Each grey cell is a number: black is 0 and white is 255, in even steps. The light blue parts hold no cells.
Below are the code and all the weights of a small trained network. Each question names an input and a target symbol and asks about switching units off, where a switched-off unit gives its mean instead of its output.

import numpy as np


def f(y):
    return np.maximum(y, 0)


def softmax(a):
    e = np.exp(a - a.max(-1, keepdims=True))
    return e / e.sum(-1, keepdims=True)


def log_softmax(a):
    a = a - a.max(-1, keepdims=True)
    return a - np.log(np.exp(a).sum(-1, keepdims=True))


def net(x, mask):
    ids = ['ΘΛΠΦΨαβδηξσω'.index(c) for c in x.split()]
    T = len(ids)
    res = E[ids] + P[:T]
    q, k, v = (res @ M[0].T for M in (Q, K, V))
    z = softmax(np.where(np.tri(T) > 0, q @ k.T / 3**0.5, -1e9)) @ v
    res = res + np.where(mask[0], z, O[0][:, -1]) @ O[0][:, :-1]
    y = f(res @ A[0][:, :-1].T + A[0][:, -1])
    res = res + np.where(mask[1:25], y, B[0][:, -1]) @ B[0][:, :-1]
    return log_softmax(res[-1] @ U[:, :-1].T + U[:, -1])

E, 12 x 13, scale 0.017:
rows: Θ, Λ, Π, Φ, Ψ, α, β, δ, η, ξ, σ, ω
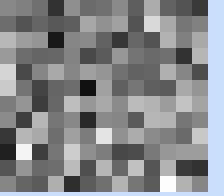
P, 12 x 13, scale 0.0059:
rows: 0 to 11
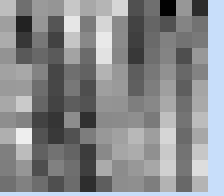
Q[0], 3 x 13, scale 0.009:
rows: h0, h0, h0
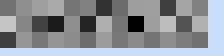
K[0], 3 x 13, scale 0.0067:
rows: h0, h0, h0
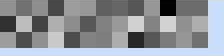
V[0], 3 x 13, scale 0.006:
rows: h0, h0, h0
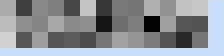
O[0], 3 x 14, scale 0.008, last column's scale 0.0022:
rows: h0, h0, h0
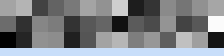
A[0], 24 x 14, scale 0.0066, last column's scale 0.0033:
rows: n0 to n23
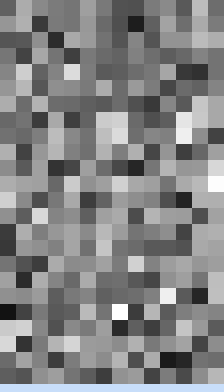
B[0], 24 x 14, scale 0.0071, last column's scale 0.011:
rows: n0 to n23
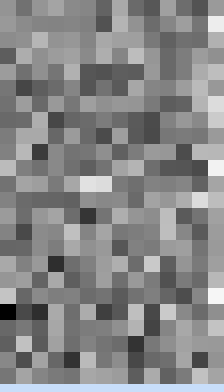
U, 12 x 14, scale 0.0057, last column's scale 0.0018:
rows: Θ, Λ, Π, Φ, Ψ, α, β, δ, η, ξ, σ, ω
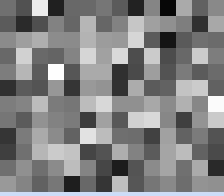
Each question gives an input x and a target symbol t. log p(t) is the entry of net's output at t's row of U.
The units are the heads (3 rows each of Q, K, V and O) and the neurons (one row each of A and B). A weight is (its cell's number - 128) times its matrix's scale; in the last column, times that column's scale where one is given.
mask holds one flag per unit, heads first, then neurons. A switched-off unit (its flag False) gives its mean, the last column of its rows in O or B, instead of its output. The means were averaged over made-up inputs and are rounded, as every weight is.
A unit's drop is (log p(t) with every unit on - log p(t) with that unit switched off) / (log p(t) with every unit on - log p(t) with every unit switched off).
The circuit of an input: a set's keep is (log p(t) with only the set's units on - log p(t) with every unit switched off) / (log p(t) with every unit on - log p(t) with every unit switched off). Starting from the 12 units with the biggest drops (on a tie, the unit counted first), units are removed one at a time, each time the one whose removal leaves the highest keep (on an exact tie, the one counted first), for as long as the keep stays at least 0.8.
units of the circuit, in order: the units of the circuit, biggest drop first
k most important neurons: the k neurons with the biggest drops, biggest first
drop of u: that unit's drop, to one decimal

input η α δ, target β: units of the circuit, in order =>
[h0 n11]
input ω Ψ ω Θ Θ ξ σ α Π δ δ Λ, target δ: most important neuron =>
[n1]
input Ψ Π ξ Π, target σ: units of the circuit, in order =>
[h0 n4]
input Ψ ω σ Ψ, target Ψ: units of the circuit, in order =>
[n21 n17 n9]
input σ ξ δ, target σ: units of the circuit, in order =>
[h0 n21]
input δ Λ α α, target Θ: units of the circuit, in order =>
[h0 n7 n8]
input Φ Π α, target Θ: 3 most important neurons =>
[n7 n8 n16]
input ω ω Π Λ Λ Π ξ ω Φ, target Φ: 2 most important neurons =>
[n12 n6]
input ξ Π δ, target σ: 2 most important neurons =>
[n21 n4]
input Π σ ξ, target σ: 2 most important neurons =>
[n4 n10]
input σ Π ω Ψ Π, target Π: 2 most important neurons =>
[n2 n10]
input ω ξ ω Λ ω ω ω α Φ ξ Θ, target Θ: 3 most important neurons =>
[n22 n4 n9]
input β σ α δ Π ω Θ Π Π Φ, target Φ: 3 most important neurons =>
[n23 n12 n6]
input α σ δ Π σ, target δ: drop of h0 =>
0.6
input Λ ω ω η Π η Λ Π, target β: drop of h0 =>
1.5
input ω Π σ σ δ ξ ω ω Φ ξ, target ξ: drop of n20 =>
0.1
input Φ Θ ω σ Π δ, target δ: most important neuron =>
[n13]
